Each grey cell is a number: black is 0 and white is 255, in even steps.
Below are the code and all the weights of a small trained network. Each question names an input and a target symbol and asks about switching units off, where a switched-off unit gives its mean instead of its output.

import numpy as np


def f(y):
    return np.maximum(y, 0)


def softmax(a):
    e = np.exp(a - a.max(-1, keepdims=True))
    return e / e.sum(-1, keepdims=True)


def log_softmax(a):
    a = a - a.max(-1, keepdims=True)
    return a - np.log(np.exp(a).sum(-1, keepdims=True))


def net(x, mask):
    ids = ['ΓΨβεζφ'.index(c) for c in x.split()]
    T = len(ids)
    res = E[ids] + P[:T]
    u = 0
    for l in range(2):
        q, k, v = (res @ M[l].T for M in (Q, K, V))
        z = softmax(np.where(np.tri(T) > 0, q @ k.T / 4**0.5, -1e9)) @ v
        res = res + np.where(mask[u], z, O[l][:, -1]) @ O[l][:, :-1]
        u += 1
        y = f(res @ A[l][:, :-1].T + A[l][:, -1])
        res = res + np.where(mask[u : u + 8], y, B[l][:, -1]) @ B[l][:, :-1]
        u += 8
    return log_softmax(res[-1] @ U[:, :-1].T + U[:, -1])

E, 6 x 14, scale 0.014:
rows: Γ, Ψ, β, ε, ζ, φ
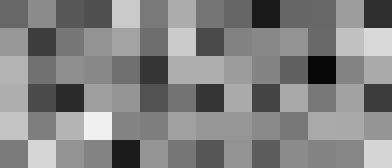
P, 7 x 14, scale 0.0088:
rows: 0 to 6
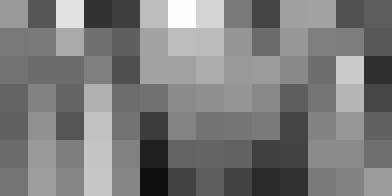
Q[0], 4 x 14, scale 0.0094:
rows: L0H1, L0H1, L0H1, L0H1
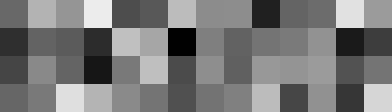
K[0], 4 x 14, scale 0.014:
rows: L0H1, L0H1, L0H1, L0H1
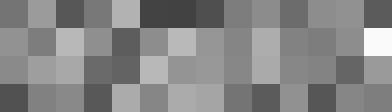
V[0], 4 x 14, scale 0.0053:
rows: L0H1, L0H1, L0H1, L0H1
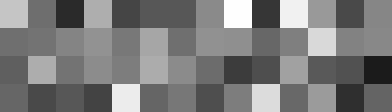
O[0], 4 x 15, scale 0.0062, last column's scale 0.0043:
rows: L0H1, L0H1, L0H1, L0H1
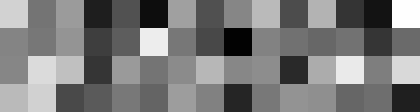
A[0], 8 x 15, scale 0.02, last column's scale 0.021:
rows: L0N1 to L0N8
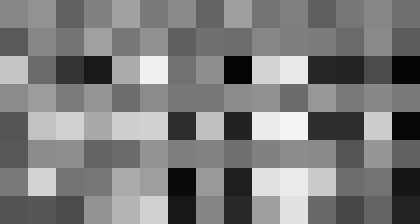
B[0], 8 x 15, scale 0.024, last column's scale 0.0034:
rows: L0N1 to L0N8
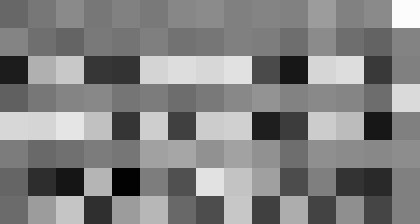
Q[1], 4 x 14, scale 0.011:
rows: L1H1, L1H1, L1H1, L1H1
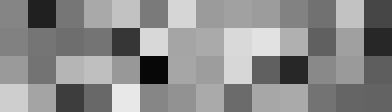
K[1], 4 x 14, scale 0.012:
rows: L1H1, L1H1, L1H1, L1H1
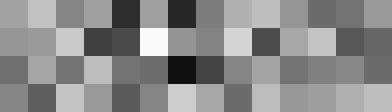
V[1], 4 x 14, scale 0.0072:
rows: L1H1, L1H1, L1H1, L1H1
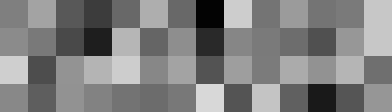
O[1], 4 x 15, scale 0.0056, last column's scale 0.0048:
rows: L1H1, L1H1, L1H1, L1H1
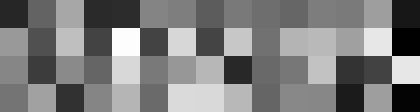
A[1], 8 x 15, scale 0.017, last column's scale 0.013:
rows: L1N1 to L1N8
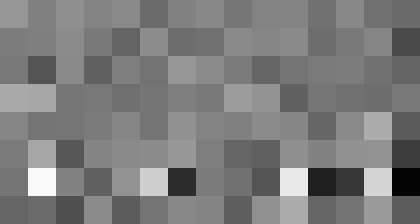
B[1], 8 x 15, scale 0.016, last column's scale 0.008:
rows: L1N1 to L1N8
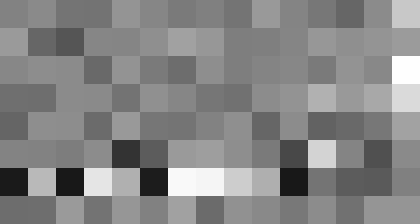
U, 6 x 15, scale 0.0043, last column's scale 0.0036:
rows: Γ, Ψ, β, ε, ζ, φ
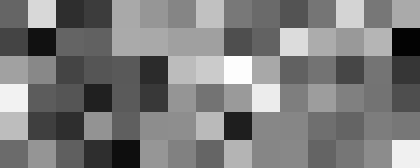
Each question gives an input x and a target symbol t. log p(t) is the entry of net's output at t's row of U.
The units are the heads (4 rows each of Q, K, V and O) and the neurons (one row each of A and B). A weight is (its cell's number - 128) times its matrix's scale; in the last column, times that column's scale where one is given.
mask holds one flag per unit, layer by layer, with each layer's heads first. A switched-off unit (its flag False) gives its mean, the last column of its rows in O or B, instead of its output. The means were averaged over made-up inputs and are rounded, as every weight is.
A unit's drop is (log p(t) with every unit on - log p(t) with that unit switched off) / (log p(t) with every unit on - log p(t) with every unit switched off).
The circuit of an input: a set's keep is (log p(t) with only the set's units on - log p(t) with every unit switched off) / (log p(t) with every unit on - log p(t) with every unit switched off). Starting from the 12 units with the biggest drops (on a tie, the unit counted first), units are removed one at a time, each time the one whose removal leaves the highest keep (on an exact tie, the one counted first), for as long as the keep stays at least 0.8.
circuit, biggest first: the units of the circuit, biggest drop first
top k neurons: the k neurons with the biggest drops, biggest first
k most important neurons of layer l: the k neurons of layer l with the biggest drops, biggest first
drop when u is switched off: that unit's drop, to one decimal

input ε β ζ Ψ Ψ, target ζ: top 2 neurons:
[L0N4, L1N3]
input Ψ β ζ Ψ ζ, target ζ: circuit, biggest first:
[L1H1, L0H1]
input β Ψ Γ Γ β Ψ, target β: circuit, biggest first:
[L1H1, L1N4]
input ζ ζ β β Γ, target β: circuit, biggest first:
[L1H1, L1N6]
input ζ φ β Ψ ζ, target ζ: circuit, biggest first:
[L0N6, L1H1, L0H1]
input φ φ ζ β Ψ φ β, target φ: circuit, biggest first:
[L1H1, L0N4]
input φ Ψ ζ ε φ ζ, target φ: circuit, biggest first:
[L1H1, L0N4]
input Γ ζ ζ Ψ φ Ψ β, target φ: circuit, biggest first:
[L0N4, L1H1]
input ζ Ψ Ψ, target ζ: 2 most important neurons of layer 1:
[L1N4, L1N3]
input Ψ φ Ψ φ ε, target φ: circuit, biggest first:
[L1H1]
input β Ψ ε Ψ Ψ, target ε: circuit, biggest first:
[L0H1, L1H1]
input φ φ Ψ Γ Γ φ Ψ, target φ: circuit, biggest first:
[L0N4, L1H1]
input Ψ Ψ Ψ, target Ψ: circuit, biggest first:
[L0H1, L1H1]
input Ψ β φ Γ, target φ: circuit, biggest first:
[L1H1]
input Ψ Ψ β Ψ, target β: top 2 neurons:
[L1N4, L1N6]
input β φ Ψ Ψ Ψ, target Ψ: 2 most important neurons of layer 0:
[L0N6, L0N1]
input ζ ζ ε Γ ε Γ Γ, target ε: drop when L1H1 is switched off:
0.3
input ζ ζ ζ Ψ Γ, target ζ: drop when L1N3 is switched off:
-0.1
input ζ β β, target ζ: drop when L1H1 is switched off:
1.3
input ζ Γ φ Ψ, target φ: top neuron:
[L1N3]
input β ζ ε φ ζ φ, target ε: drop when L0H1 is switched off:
0.8
